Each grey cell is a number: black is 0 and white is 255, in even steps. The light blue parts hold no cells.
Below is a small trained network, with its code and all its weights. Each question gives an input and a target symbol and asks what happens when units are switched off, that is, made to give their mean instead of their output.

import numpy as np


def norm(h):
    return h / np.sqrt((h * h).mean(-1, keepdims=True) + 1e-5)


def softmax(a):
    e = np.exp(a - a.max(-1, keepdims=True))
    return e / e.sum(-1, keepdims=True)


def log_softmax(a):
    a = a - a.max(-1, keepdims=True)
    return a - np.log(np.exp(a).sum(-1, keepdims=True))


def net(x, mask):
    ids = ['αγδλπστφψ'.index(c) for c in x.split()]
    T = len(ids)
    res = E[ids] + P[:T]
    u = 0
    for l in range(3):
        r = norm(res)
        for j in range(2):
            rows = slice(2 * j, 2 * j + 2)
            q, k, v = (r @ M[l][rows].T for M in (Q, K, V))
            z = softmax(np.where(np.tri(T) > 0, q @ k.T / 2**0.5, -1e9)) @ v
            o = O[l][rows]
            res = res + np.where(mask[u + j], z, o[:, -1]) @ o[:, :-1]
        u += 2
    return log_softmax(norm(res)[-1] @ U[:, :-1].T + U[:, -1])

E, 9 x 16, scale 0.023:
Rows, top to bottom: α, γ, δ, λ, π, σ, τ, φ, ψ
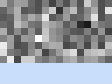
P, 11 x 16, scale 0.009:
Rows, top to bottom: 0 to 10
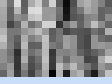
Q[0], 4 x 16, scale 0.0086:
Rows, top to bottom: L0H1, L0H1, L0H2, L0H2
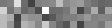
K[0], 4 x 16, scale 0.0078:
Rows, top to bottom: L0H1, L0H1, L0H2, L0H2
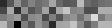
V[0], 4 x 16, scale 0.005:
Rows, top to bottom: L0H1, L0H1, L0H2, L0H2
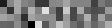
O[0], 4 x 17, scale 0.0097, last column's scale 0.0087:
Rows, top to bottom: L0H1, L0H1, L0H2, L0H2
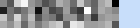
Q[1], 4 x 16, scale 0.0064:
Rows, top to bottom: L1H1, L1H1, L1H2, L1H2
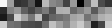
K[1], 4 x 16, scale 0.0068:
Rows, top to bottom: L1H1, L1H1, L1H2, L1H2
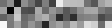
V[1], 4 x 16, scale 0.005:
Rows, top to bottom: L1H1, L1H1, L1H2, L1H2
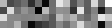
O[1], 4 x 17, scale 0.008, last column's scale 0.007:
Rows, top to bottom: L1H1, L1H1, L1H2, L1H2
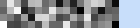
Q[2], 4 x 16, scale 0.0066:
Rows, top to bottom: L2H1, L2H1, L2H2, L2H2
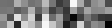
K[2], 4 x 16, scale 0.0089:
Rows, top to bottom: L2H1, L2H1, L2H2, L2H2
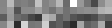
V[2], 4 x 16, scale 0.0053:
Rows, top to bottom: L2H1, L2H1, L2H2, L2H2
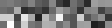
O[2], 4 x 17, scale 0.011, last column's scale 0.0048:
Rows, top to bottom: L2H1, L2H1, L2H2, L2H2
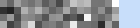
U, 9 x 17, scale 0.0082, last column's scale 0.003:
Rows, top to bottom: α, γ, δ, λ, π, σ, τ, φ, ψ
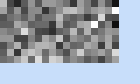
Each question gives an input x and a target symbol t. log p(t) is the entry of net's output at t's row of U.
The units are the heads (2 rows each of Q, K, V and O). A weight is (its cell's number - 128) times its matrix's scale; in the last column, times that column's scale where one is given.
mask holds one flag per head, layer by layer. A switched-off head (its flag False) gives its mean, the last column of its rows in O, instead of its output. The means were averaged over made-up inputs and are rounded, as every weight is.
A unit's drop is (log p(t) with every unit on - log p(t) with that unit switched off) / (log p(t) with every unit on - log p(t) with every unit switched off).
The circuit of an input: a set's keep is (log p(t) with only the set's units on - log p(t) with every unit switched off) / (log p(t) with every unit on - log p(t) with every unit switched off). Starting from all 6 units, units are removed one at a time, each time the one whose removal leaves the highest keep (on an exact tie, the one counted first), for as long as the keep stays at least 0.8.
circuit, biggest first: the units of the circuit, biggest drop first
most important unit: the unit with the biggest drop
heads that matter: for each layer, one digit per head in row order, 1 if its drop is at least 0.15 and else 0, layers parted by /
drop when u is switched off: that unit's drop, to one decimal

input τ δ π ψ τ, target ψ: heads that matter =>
10 / 10 / 10
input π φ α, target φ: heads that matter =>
00 / 10 / 00
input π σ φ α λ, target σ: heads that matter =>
01 / 10 / 10
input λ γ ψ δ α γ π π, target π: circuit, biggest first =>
[L0H1, L2H2]
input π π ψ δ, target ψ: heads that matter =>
10 / 10 / 00
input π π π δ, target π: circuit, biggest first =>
[L0H2, L1H1]
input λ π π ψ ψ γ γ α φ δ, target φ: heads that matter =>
00 / 10 / 00
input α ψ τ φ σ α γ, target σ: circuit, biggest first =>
[L2H1, L0H2]
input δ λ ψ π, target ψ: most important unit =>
L0H1
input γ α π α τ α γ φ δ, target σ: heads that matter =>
01 / 01 / 10
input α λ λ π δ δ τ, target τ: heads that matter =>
00 / 10 / 00
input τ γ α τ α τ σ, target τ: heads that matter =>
10 / 10 / 00
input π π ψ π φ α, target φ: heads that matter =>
01 / 10 / 00
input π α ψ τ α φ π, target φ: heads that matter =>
00 / 10 / 00
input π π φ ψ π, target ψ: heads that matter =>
10 / 01 / 00
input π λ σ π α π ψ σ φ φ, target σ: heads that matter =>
01 / 01 / 10
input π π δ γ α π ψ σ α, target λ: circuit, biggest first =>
[L0H2, L1H2]
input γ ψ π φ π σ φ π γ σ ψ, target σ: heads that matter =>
01 / 00 / 10
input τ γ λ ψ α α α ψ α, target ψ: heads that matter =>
10 / 10 / 00
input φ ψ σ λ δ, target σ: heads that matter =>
01 / 10 / 10
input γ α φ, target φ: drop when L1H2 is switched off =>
0.1
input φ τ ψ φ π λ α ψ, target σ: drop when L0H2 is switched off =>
0.3
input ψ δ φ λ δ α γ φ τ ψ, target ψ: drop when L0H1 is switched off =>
0.2
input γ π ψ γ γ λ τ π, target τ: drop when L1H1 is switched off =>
0.8
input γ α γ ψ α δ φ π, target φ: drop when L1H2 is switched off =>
0.0
